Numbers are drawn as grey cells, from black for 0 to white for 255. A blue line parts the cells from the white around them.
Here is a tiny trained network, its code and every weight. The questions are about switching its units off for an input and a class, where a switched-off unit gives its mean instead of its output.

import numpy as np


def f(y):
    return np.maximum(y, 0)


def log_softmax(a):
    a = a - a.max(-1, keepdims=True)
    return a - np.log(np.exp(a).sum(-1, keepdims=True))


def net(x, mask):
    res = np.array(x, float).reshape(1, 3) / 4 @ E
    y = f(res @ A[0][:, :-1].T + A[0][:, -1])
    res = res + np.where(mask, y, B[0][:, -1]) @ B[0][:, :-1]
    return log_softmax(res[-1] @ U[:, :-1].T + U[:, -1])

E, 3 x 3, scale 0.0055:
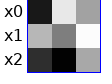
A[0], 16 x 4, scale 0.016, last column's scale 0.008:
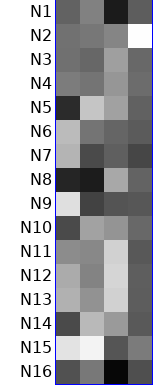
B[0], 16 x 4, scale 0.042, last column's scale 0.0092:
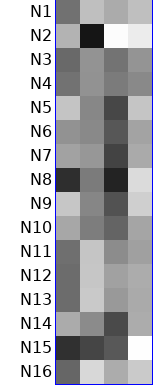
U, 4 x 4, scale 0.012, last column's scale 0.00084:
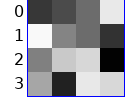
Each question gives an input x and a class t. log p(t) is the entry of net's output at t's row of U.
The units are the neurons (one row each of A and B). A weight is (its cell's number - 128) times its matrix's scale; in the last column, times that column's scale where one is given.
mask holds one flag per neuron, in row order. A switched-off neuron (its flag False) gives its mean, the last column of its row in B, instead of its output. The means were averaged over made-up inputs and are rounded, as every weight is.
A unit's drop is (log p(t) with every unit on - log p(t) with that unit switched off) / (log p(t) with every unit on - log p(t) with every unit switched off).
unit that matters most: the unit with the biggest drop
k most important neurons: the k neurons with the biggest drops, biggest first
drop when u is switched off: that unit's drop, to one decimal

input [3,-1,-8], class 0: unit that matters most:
N15
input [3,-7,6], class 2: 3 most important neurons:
N16, N15, N1
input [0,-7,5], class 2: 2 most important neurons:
N16, N15
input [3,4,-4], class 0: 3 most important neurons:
N15, N16, N1
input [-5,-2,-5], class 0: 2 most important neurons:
N15, N5
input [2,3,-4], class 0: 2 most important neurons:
N15, N2
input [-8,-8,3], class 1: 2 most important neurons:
N9, N7
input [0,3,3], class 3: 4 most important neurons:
N15, N16, N2, N1
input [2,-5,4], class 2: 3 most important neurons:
N15, N16, N1
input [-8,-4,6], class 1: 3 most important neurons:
N9, N15, N7
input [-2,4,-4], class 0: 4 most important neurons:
N15, N16, N1, N2
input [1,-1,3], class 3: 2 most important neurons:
N15, N2
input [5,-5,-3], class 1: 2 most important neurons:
N5, N14
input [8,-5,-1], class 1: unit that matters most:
N5
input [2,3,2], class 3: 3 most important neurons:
N16, N15, N1
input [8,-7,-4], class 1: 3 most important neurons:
N5, N14, N10
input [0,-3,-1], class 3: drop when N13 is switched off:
0.1
